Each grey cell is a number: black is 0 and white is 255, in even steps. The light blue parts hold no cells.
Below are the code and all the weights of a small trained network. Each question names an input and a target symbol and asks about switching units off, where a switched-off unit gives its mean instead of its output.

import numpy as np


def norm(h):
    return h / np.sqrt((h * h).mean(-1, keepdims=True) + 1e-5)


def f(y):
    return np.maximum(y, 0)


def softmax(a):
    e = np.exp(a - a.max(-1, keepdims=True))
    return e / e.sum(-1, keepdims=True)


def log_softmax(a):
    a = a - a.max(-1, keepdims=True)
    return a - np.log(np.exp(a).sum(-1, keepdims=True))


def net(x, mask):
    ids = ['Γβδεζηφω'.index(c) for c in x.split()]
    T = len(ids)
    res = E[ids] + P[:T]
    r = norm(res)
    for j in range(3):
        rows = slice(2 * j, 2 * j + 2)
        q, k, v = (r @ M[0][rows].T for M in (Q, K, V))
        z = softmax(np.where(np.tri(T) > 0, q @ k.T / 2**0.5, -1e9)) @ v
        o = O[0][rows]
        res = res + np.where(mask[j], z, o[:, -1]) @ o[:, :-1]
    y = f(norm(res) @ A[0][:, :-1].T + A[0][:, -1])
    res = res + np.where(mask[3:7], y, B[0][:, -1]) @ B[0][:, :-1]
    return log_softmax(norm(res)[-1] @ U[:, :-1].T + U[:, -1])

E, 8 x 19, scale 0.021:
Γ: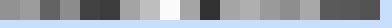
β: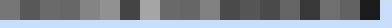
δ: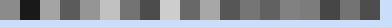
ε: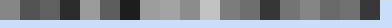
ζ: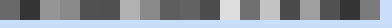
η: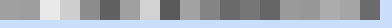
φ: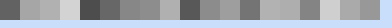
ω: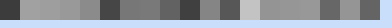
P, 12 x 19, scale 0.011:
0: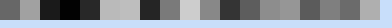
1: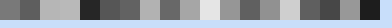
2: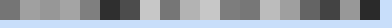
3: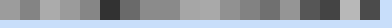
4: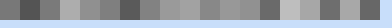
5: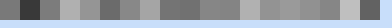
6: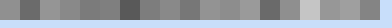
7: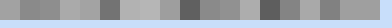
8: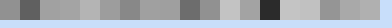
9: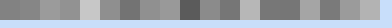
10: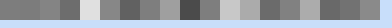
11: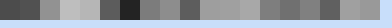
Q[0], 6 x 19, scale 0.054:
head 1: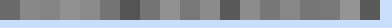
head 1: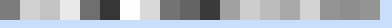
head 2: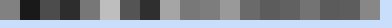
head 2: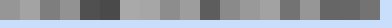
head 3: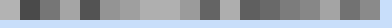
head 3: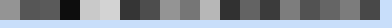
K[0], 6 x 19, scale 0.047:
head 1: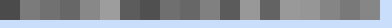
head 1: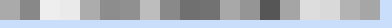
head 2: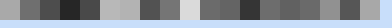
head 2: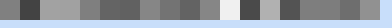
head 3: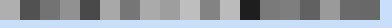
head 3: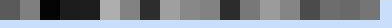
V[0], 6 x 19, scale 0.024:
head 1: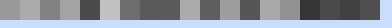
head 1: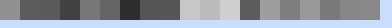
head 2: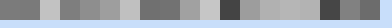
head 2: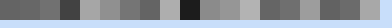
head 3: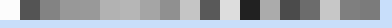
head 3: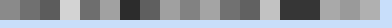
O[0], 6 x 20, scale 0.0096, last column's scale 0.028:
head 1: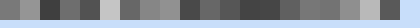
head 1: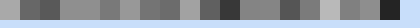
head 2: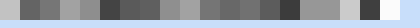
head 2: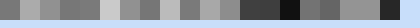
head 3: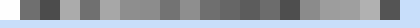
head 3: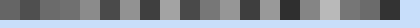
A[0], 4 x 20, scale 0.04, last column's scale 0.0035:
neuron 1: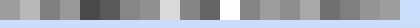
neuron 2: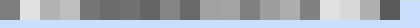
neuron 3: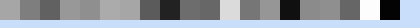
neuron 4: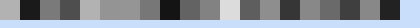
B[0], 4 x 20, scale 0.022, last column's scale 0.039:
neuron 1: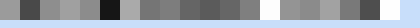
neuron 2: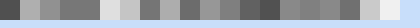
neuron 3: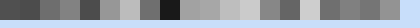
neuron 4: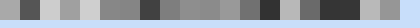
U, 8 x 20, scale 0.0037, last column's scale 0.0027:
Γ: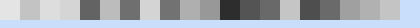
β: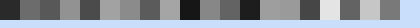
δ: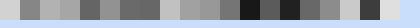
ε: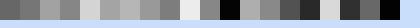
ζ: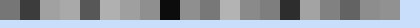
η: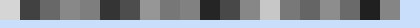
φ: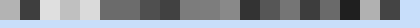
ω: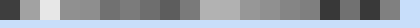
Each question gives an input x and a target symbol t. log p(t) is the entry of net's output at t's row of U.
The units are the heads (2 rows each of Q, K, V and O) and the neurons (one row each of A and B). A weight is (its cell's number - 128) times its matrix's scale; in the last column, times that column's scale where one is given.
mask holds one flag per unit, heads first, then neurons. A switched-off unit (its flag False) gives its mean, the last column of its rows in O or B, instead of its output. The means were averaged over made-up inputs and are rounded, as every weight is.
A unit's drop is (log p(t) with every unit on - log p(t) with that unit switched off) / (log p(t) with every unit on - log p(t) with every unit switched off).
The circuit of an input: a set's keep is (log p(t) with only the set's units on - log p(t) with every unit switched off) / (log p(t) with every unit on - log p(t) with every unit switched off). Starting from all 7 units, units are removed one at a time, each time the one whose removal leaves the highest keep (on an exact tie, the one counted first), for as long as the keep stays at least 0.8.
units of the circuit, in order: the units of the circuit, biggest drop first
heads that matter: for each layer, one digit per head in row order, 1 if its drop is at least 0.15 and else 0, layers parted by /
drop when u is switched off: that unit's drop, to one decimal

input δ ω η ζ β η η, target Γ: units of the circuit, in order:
head 3
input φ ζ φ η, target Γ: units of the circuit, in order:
head 3; neuron 1
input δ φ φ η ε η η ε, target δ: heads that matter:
110
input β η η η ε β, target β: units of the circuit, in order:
head 1; head 2
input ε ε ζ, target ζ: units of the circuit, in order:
head 1; neuron 3; head 3
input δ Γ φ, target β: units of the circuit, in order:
neuron 2; head 3
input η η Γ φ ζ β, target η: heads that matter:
010
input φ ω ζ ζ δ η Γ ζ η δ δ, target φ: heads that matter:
001
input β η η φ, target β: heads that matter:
000
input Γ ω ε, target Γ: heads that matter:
101
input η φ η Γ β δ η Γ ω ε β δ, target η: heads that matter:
010
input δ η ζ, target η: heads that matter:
000
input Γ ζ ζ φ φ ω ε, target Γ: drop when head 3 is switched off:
0.3
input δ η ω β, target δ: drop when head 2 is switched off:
0.6
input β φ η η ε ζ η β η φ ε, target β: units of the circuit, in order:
head 1
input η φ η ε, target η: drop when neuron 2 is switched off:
0.5
